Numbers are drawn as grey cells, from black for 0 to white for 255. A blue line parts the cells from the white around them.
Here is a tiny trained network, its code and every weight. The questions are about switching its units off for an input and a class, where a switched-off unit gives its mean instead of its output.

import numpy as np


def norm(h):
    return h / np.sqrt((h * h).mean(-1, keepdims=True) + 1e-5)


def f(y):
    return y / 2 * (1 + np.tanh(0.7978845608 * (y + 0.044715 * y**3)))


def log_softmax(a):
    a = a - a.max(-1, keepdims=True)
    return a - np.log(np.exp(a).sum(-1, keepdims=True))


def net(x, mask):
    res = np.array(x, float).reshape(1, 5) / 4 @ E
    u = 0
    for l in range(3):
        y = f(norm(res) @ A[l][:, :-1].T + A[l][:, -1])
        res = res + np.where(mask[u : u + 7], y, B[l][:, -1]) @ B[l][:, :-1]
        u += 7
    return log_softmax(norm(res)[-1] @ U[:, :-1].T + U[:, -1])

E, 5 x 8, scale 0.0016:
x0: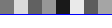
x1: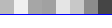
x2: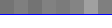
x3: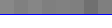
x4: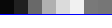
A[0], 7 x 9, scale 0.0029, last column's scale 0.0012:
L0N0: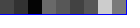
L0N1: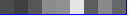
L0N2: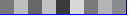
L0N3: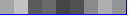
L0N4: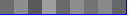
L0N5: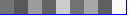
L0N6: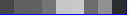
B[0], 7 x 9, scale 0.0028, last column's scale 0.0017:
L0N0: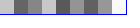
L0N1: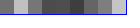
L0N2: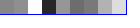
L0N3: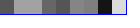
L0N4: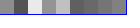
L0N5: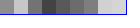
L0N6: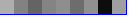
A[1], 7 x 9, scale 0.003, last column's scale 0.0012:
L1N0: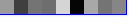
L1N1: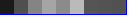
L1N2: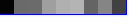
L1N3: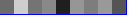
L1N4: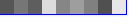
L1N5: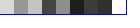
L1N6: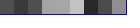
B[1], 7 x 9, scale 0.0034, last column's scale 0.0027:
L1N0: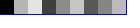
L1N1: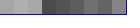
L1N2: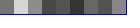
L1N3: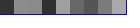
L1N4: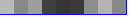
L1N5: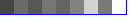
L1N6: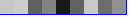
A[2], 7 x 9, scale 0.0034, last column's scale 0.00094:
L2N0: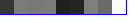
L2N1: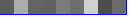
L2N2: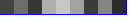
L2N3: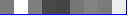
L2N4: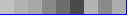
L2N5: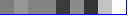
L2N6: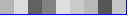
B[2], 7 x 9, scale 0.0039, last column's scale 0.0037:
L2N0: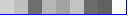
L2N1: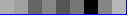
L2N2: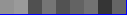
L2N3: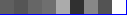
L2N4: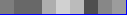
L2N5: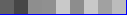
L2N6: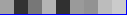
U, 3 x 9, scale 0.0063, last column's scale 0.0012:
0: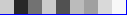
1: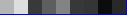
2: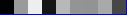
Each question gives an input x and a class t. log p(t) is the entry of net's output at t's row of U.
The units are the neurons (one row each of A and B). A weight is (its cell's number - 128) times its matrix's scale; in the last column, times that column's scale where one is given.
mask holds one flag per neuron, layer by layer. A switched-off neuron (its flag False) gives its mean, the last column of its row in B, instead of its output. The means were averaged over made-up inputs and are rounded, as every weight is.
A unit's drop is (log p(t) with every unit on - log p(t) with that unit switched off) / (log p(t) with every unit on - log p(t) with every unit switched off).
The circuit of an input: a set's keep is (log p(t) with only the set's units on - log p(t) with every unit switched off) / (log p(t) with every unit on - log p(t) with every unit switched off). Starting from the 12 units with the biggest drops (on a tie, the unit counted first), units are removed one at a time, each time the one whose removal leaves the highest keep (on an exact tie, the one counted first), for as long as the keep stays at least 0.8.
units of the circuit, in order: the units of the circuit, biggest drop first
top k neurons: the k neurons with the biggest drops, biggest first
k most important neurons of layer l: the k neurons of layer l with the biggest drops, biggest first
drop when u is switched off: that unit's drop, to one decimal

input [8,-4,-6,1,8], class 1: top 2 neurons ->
[L1N2 L0N6]
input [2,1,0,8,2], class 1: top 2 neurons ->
[L0N1 L0N6]
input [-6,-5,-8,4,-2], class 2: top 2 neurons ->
[L1N0 L2N6]
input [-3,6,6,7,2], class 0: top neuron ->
[L2N6]
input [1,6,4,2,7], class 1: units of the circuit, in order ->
[L1N2 L1N6 L2N1]
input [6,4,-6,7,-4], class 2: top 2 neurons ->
[L1N3 L2N0]
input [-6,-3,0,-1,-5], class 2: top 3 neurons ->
[L1N0 L1N6 L0N1]
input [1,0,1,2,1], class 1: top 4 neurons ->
[L0N1 L0N6 L1N5 L2N5]
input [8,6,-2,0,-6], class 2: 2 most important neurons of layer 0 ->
[L0N2 L0N6]
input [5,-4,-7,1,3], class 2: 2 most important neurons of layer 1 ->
[L1N3 L1N5]
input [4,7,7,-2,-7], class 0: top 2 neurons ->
[L2N6 L0N1]
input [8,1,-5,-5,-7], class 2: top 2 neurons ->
[L0N2 L0N6]
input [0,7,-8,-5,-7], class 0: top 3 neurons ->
[L2N6 L0N1 L1N2]
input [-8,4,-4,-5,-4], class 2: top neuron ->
[L1N0]
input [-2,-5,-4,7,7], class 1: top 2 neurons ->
[L1N2 L2N6]
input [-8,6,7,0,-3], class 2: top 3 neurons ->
[L1N0 L0N0 L2N0]
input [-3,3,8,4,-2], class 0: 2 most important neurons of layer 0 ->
[L0N2 L0N1]
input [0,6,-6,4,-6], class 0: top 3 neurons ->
[L2N6 L0N1 L1N2]
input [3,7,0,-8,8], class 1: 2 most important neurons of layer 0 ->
[L0N1 L0N0]
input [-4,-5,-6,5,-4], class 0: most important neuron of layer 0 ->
[L0N0]
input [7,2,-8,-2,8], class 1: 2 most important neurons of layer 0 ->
[L0N6 L0N5]
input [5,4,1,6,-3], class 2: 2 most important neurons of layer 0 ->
[L0N2 L0N6]
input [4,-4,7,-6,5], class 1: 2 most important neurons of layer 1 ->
[L1N2 L1N0]
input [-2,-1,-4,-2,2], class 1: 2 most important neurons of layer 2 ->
[L2N2 L2N6]
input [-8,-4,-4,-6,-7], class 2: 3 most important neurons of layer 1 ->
[L1N0 L1N6 L1N2]
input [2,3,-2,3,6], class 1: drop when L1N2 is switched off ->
0.1
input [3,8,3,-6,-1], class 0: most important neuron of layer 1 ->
[L1N0]
